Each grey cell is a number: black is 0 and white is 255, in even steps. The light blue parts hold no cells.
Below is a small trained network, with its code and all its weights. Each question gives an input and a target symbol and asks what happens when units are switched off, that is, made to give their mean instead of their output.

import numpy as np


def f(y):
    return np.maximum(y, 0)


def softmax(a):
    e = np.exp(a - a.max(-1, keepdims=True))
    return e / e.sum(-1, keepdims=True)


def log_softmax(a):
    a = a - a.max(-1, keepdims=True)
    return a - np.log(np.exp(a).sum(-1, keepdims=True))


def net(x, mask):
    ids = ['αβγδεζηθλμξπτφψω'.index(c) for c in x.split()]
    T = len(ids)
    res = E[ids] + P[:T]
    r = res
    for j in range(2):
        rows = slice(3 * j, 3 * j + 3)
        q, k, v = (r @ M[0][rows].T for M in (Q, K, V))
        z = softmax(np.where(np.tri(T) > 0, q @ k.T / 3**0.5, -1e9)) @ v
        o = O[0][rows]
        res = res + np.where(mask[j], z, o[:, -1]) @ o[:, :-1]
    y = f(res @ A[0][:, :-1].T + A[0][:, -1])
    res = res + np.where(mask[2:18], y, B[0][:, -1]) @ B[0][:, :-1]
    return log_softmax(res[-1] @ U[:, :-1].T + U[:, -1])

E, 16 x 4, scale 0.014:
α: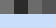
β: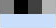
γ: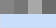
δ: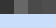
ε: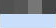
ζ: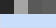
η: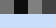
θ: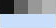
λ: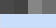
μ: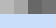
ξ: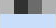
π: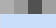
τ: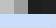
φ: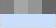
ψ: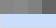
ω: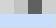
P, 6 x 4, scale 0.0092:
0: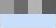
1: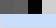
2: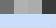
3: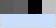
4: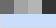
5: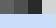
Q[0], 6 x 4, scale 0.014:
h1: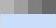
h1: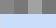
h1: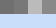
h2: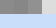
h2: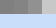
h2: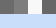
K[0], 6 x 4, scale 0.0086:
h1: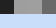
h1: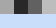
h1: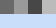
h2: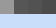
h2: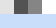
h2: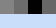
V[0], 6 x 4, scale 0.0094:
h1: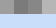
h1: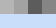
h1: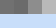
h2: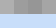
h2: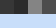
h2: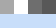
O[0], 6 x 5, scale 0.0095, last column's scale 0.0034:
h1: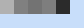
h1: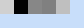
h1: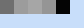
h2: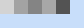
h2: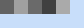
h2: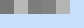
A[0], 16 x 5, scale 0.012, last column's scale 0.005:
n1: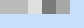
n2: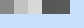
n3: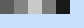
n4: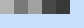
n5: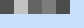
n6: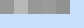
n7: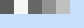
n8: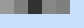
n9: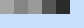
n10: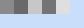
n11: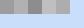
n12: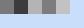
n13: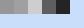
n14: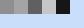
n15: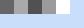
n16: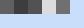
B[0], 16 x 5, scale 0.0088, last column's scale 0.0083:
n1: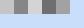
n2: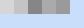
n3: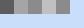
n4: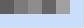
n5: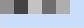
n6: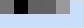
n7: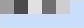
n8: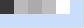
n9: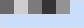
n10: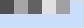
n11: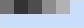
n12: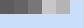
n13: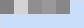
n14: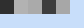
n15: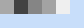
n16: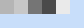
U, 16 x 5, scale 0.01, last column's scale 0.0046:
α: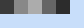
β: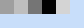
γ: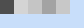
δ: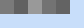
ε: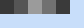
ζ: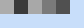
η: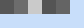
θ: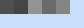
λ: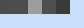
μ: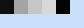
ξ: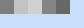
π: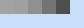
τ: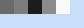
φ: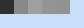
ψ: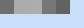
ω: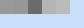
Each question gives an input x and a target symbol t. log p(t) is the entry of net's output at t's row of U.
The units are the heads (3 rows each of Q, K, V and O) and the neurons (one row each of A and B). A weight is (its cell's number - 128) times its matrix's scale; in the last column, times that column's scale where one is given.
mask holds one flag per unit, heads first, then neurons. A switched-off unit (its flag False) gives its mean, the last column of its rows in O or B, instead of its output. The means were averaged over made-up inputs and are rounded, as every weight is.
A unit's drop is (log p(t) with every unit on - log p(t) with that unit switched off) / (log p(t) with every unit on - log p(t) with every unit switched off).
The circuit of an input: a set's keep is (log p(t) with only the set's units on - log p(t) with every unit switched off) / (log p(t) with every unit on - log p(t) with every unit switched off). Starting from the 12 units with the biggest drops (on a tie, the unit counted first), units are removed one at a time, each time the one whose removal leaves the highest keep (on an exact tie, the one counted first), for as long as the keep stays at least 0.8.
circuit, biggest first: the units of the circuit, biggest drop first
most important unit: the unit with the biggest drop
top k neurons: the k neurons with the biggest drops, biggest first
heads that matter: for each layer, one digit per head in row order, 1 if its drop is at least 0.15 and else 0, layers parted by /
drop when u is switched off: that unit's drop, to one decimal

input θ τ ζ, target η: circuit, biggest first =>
(n7; n5; h2)
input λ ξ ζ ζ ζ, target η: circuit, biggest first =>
(n7; n5; h1)
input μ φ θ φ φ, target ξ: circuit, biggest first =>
(n2; h1; n1)
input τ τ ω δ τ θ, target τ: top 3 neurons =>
(n7; n16; n8)
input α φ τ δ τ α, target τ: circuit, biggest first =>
(n7; n5; n1)
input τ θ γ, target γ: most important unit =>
n10
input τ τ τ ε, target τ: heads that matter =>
10
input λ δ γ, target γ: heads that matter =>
10
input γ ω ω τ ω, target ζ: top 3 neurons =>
(n6; n1; n11)
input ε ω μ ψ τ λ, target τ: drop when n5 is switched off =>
0.1
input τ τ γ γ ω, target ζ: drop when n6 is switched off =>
0.2
